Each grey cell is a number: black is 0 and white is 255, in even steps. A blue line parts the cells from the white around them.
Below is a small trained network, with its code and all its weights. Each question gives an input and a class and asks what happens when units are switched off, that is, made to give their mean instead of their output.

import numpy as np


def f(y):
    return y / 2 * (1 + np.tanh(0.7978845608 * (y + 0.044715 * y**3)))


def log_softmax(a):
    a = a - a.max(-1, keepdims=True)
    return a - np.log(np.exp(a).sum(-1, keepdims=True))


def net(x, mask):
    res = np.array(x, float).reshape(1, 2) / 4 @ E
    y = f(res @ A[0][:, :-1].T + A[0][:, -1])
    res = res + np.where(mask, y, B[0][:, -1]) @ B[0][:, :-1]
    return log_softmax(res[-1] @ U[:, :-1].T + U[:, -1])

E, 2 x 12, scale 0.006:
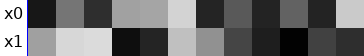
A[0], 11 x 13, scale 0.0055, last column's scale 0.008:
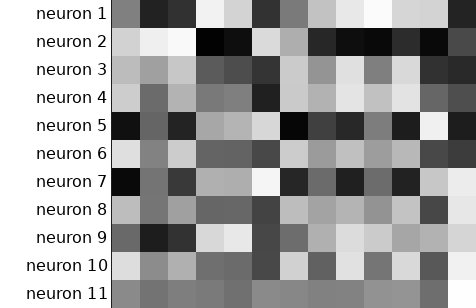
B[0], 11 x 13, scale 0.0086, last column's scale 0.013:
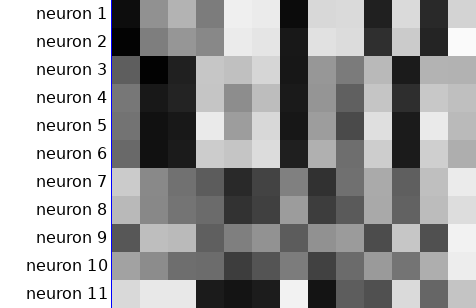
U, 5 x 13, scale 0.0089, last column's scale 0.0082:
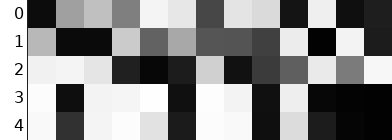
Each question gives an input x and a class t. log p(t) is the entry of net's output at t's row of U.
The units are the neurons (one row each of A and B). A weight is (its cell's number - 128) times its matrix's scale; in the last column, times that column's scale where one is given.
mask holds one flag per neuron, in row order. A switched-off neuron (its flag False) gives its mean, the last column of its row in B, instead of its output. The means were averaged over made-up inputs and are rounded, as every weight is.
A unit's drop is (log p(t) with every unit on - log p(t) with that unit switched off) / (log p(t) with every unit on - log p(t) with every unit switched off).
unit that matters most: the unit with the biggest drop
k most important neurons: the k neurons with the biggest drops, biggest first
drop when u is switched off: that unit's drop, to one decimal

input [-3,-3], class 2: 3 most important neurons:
(neuron 2; neuron 5; neuron 8)
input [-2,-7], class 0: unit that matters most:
neuron 1
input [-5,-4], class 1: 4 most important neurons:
(neuron 2; neuron 4; neuron 8; neuron 10)
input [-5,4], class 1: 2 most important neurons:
(neuron 1; neuron 9)
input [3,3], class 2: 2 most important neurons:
(neuron 1; neuron 7)
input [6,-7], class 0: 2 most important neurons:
(neuron 1; neuron 9)
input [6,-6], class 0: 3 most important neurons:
(neuron 1; neuron 9; neuron 8)
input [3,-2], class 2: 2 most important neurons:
(neuron 2; neuron 4)
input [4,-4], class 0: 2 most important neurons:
(neuron 9; neuron 8)
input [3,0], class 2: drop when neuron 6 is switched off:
0.3
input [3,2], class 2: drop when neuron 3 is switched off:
0.3
